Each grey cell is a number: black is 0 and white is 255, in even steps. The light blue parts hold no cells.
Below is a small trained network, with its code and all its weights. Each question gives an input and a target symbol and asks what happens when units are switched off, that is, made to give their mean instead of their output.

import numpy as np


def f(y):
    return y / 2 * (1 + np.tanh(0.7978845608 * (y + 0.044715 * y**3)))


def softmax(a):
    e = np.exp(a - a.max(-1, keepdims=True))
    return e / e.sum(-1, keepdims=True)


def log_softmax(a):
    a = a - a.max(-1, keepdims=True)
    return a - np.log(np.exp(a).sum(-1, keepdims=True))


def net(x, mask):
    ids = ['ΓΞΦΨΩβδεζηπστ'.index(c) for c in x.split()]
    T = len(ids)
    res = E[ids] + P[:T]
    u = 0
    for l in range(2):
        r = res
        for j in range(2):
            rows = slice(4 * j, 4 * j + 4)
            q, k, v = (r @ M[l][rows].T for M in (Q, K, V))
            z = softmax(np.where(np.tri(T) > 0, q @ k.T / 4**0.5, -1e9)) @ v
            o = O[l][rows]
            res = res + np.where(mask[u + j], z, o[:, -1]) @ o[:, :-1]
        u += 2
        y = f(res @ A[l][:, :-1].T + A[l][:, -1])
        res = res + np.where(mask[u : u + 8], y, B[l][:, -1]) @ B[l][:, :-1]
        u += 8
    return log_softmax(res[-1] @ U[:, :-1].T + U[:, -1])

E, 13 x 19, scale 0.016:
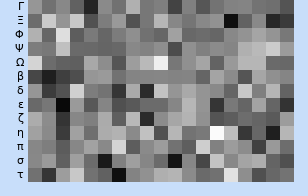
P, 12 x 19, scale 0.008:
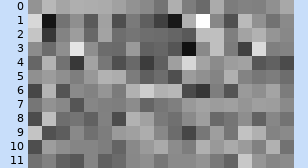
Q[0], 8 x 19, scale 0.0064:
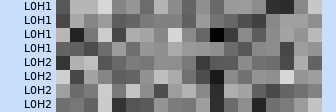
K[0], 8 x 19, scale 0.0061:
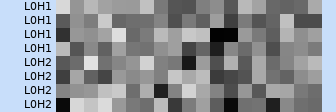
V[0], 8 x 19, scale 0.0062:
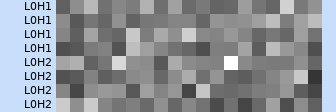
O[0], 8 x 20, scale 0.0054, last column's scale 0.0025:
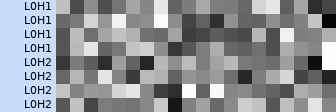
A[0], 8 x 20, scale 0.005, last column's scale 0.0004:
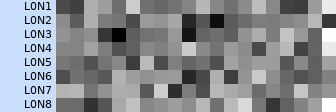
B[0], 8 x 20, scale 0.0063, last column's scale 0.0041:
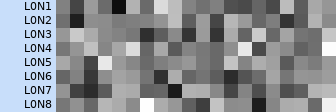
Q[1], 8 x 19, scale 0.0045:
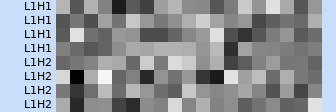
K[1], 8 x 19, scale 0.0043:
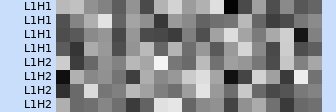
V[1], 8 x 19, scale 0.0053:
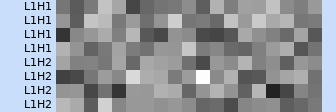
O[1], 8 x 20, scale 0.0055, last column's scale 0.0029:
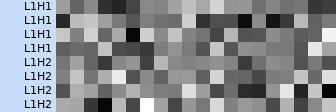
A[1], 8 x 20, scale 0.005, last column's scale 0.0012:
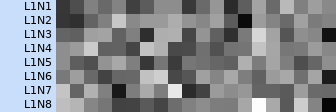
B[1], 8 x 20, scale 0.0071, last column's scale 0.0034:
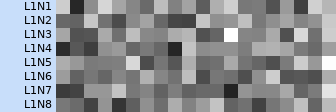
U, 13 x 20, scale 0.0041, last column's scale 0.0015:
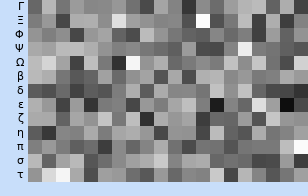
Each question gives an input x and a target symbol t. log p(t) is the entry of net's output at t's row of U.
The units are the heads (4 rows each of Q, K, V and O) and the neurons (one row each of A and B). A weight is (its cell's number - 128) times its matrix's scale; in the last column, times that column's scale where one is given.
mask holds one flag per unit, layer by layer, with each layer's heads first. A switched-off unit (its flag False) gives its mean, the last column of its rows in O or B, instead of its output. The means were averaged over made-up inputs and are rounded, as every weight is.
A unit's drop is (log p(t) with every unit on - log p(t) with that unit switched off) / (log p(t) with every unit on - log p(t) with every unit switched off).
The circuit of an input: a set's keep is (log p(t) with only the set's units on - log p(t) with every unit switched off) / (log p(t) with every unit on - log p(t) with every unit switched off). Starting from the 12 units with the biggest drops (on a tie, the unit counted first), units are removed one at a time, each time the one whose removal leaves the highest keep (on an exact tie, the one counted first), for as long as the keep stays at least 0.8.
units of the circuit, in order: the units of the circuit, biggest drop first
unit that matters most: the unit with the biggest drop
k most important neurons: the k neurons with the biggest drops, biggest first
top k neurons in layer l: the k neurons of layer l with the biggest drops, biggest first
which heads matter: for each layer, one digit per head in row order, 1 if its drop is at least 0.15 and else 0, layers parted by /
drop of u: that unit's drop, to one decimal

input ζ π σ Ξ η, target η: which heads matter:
00 / 00
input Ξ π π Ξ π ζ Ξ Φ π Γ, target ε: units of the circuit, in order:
(L0H1; L1N8; L0N3)
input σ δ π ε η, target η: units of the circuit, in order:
(L0N8; L1N7; L0N1)
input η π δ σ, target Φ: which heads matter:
01 / 00
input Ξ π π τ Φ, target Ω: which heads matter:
01 / 00
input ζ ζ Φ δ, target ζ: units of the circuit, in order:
(L1N5; L0N7)
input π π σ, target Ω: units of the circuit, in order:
(L0H2; L1H2; L0N3; L0N8)
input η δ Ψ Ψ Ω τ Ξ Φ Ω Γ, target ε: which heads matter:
10 / 00
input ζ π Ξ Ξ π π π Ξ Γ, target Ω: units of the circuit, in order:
(L0H2; L0N3)
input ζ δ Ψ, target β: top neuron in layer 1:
(L1N3)
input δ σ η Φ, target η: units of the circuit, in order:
(L1N7; L1H2; L0H1; L0N2)
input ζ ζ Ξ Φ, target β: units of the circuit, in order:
(L1H1; L0N2; L0N3; L0N7)
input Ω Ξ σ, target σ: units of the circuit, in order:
(L1H1; L1N1; L0H1; L0N2)
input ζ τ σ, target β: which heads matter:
01 / 10
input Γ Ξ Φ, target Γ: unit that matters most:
L1N4
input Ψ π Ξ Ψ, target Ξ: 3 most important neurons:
(L1N3; L0N2; L0N3)
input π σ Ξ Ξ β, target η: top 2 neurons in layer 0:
(L0N8; L0N4)
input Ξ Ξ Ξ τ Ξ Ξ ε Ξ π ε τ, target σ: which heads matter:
00 / 00
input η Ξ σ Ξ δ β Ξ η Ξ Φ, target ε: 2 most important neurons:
(L1N8; L0N3)
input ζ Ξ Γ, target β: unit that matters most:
L1H1
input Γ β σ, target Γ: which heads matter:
01 / 01
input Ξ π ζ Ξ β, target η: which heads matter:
10 / 00
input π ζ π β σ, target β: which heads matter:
01 / 11
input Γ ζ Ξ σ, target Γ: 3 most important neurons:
(L1N4; L0N3; L0N4)
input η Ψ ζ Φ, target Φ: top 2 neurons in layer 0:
(L0N8; L0N1)
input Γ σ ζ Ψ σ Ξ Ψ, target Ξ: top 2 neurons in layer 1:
(L1N3; L1N4)
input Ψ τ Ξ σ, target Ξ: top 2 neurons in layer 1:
(L1N3; L1N4)
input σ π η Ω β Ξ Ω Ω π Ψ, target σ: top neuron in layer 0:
(L0N8)
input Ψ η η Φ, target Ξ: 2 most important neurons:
(L1N3; L0N2)
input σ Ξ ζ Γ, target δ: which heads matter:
11 / 01
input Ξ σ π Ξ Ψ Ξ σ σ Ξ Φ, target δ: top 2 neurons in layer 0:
(L0N6; L0N2)
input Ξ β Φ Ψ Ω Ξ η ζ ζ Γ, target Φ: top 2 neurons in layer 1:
(L1N7; L1N3)
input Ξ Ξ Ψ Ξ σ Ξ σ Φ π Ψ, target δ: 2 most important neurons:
(L1N4; L0N6)
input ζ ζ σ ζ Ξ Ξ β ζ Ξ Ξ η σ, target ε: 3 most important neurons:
(L1N8; L0N3; L0N8)
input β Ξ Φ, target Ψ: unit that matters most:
L0H2
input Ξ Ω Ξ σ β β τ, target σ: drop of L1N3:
0.2
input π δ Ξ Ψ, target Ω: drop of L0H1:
0.0
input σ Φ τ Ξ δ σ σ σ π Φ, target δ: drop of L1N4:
0.3
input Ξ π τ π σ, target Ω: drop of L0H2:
0.5
